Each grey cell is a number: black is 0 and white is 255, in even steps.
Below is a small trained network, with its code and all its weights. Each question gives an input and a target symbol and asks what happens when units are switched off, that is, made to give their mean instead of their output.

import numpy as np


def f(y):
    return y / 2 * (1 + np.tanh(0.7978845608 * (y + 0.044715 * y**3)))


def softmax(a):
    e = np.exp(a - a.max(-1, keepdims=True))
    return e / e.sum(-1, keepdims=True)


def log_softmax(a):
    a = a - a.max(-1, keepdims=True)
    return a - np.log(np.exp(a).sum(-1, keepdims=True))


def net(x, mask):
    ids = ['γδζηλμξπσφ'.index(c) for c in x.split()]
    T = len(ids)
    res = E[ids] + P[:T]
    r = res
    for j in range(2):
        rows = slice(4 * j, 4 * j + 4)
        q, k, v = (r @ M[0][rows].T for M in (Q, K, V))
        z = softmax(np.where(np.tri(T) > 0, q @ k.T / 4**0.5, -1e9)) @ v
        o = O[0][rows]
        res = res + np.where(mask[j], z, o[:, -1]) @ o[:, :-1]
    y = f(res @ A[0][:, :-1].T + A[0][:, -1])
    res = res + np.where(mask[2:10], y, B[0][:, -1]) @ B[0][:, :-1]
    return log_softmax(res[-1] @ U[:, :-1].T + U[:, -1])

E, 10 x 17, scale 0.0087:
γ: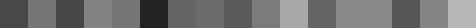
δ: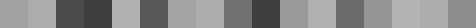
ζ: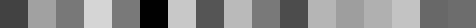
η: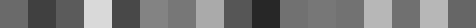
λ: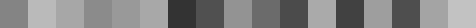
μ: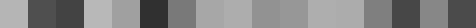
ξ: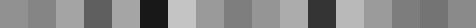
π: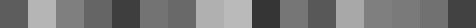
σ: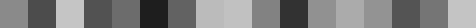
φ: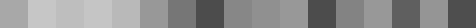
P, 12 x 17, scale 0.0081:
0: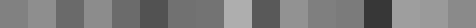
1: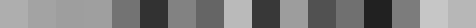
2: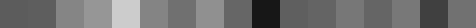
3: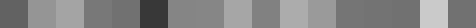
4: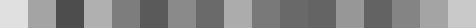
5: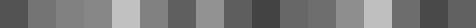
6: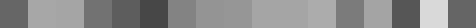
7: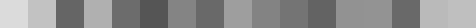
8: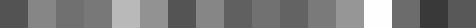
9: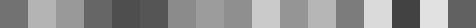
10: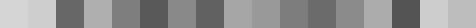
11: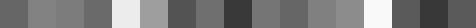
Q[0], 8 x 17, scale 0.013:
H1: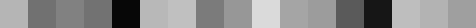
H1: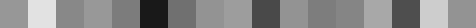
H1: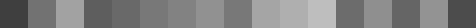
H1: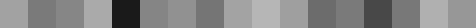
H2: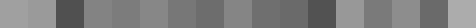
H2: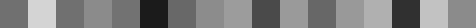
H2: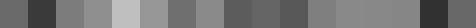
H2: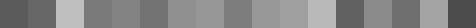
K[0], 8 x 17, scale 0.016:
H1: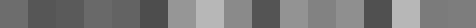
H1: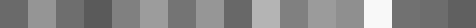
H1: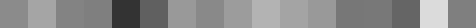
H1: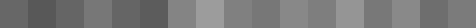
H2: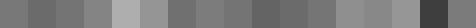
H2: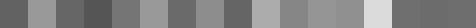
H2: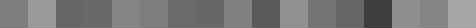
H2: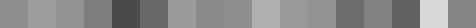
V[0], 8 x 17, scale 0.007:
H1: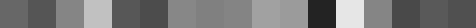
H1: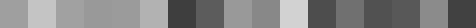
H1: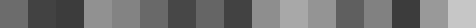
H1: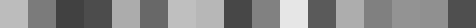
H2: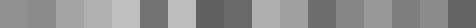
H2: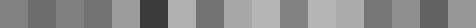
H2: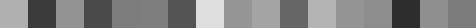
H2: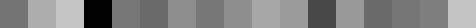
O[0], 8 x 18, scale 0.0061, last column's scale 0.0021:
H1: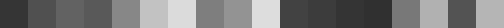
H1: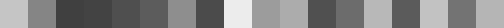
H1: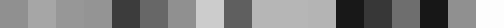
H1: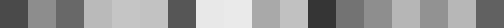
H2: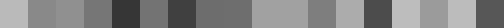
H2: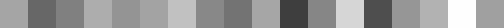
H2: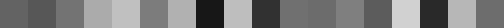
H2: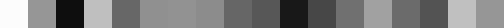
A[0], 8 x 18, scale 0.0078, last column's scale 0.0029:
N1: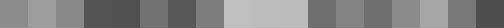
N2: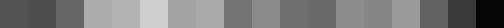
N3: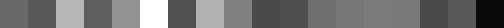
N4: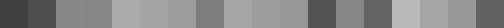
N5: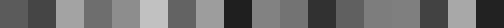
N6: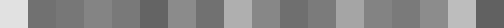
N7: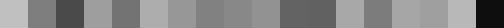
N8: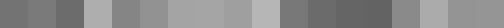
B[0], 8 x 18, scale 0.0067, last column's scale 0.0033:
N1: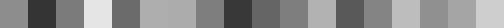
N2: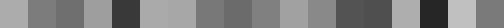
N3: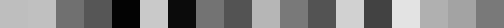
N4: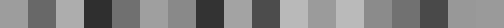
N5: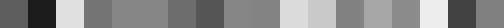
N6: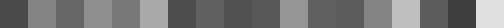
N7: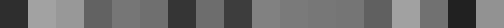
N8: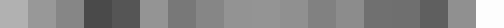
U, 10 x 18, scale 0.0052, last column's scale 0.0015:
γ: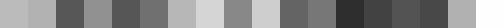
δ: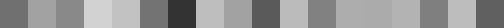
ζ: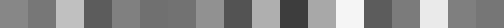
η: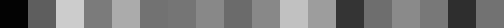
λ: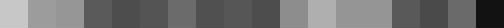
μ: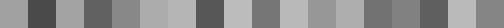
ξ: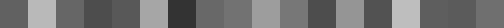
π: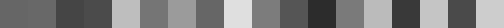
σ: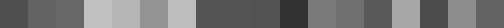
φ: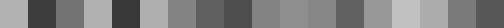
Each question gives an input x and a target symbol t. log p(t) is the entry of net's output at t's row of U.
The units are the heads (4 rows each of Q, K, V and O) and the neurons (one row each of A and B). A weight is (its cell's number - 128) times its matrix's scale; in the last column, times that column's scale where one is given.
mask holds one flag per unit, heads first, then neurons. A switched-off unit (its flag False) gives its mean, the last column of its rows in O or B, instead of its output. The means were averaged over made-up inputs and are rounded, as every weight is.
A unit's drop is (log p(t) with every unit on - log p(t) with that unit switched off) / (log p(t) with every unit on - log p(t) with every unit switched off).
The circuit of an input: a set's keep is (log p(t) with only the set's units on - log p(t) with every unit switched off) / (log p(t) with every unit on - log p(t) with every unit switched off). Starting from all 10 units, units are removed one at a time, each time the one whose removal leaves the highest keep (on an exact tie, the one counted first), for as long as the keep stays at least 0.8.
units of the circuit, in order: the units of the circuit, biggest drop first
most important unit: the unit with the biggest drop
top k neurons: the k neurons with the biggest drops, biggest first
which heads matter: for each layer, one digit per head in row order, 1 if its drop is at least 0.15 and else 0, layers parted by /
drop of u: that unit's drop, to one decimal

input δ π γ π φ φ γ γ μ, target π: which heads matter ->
10
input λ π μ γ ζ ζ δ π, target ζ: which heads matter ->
11
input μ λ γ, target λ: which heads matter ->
10
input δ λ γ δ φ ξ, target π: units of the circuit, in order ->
[H1]
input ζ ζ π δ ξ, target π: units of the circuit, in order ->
[H1 H2]
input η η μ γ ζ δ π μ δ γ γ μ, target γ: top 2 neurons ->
[N2 N6]
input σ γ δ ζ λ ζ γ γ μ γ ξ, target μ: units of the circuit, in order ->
[H2 N4 H1]
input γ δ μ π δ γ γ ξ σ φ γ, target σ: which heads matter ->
11
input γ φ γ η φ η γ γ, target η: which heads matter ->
01
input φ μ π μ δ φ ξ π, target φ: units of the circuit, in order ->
[N1 H2 H1]
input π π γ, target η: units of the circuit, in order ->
[N5 H1]
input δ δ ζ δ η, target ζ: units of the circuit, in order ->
[H2 H1]
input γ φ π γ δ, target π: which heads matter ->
11
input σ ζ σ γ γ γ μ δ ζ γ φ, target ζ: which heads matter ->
11
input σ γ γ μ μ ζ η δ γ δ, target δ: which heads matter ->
10
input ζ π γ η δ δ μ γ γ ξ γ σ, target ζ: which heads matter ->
10
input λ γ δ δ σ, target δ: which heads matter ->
10
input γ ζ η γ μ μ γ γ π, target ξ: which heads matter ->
11
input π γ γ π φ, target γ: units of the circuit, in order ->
[H1 N8]
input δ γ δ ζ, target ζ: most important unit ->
H2
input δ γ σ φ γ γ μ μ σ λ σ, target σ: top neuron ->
[N6]
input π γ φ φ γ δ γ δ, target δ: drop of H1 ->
0.9
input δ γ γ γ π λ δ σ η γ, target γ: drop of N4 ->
0.0
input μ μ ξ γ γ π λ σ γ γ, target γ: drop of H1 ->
0.7
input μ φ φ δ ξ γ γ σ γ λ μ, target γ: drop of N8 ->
0.1
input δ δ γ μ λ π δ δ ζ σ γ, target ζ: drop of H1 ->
0.5
